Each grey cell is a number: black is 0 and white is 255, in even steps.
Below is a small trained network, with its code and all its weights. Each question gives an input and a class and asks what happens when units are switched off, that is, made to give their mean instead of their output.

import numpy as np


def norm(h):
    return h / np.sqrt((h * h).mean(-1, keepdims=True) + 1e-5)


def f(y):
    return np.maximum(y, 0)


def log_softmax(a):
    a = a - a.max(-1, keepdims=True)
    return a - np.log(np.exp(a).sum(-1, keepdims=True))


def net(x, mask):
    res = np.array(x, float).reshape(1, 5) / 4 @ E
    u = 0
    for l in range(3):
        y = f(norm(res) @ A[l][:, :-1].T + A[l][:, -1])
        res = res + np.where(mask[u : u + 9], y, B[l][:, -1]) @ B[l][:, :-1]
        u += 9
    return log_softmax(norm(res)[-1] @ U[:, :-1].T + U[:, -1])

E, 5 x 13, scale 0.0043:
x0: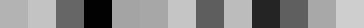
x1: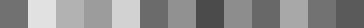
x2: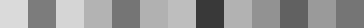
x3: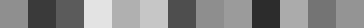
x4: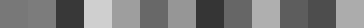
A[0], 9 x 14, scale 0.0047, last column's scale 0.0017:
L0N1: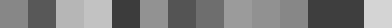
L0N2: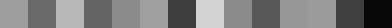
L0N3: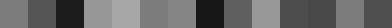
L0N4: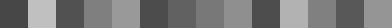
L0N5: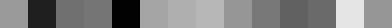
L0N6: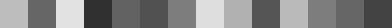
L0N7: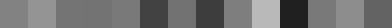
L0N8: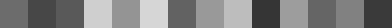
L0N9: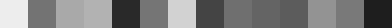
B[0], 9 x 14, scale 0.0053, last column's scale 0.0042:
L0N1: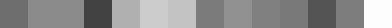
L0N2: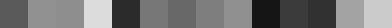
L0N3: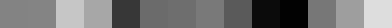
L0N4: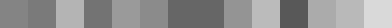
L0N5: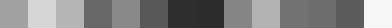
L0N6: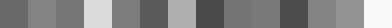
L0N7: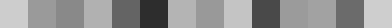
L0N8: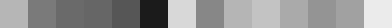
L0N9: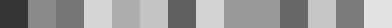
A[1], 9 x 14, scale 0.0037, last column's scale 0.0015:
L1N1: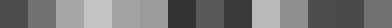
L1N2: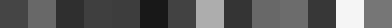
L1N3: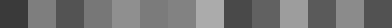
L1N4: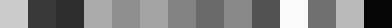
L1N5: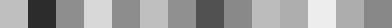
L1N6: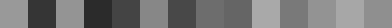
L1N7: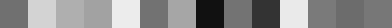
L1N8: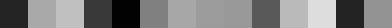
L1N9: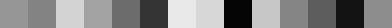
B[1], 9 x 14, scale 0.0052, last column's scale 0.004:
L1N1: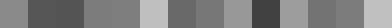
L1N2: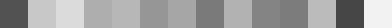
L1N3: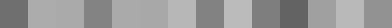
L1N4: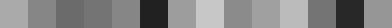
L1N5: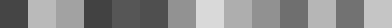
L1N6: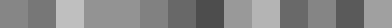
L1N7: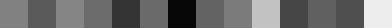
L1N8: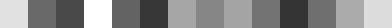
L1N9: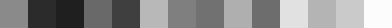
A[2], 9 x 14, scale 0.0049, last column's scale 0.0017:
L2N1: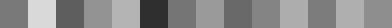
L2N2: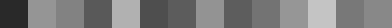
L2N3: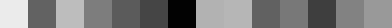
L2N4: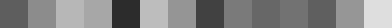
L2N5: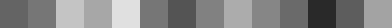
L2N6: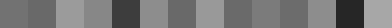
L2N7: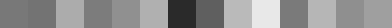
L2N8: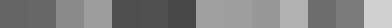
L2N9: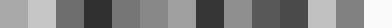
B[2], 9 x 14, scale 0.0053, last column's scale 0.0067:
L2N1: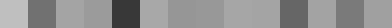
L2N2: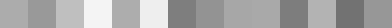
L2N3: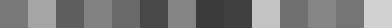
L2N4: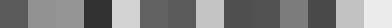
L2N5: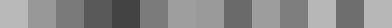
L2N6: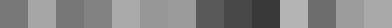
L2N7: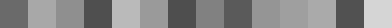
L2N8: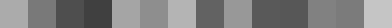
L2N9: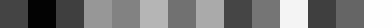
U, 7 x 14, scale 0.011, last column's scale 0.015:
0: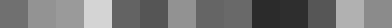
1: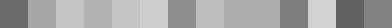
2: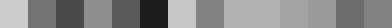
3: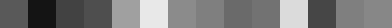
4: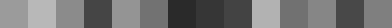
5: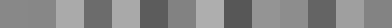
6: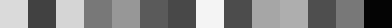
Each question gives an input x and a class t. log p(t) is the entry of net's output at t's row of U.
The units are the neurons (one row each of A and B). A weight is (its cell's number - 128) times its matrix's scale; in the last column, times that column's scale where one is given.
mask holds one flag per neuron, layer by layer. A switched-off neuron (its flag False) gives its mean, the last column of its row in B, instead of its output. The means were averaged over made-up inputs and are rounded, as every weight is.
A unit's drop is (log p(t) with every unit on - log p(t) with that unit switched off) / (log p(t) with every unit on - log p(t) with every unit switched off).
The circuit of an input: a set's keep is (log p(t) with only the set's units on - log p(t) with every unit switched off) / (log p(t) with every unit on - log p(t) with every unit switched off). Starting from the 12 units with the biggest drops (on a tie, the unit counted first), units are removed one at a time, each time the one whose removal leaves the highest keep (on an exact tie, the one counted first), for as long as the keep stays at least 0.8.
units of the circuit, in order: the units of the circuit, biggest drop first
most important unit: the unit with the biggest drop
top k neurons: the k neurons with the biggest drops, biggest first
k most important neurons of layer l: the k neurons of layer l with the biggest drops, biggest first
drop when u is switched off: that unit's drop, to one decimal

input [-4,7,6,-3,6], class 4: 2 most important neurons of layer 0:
[L0N6; L0N2]
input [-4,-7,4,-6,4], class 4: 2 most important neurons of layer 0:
[L0N5; L0N8]
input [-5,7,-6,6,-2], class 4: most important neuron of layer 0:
[L0N4]
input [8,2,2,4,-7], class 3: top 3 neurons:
[L2N9; L0N3; L0N7]
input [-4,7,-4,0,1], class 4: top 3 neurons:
[L1N7; L0N4; L2N9]
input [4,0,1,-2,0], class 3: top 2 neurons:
[L2N9; L0N8]
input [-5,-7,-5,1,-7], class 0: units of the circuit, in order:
[L0N2; L2N9]
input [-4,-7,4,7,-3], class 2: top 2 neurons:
[L0N8; L0N3]
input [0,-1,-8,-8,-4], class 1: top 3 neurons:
[L1N2; L0N8; L2N2]
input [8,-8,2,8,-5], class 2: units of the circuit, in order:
[L0N8; L1N4]
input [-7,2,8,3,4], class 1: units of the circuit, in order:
[L0N9; L1N5]
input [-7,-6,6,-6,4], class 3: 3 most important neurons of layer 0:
[L0N1; L0N8; L0N4]
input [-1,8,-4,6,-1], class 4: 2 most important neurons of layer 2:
[L2N7; L2N3]
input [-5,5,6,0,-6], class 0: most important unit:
L0N2
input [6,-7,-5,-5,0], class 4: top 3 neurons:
[L0N5; L1N6; L1N9]
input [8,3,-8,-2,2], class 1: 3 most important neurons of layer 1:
[L1N2; L1N9; L1N1]
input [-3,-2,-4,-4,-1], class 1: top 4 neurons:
[L1N2; L0N8; L2N9; L1N6]
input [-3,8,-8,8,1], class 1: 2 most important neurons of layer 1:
[L1N8; L1N3]
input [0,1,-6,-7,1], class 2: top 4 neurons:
[L0N7; L1N8; L0N9; L1N9]
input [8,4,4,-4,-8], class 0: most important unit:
L1N8
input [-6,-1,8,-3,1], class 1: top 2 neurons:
[L0N9; L2N9]
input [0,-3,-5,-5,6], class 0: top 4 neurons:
[L0N3; L0N7; L0N8; L1N2]
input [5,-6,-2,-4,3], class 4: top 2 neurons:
[L0N5; L1N9]
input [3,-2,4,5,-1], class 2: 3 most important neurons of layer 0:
[L0N8; L0N4; L0N1]
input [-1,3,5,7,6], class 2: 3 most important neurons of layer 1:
[L1N4; L1N5; L1N2]
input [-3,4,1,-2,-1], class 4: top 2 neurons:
[L1N7; L2N9]
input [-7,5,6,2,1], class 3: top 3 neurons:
[L1N9; L1N1; L1N2]
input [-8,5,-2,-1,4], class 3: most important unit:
L1N9
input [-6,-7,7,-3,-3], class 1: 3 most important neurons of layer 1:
[L1N7; L1N5; L1N9]
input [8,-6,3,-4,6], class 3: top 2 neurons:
[L2N9; L1N8]
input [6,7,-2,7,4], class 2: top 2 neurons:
[L0N8; L0N5]
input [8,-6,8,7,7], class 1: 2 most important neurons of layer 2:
[L2N8; L2N6]
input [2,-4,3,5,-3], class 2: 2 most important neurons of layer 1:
[L1N7; L1N5]
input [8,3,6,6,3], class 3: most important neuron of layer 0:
[L0N7]
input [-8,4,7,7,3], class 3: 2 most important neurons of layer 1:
[L1N2; L1N1]
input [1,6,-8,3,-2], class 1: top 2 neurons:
[L0N5; L2N2]
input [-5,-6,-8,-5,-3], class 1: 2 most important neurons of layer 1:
[L1N2; L1N7]
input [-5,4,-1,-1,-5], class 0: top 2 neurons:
[L0N2; L2N9]
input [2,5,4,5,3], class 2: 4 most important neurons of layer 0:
[L0N8; L0N5; L0N4; L0N1]
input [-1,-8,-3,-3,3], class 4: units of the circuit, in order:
[L0N5]
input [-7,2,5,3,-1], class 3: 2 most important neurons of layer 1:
[L1N9; L1N2]
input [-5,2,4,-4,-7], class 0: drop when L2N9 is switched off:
0.1
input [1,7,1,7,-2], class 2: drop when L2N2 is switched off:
0.0
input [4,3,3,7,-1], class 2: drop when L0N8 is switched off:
0.1
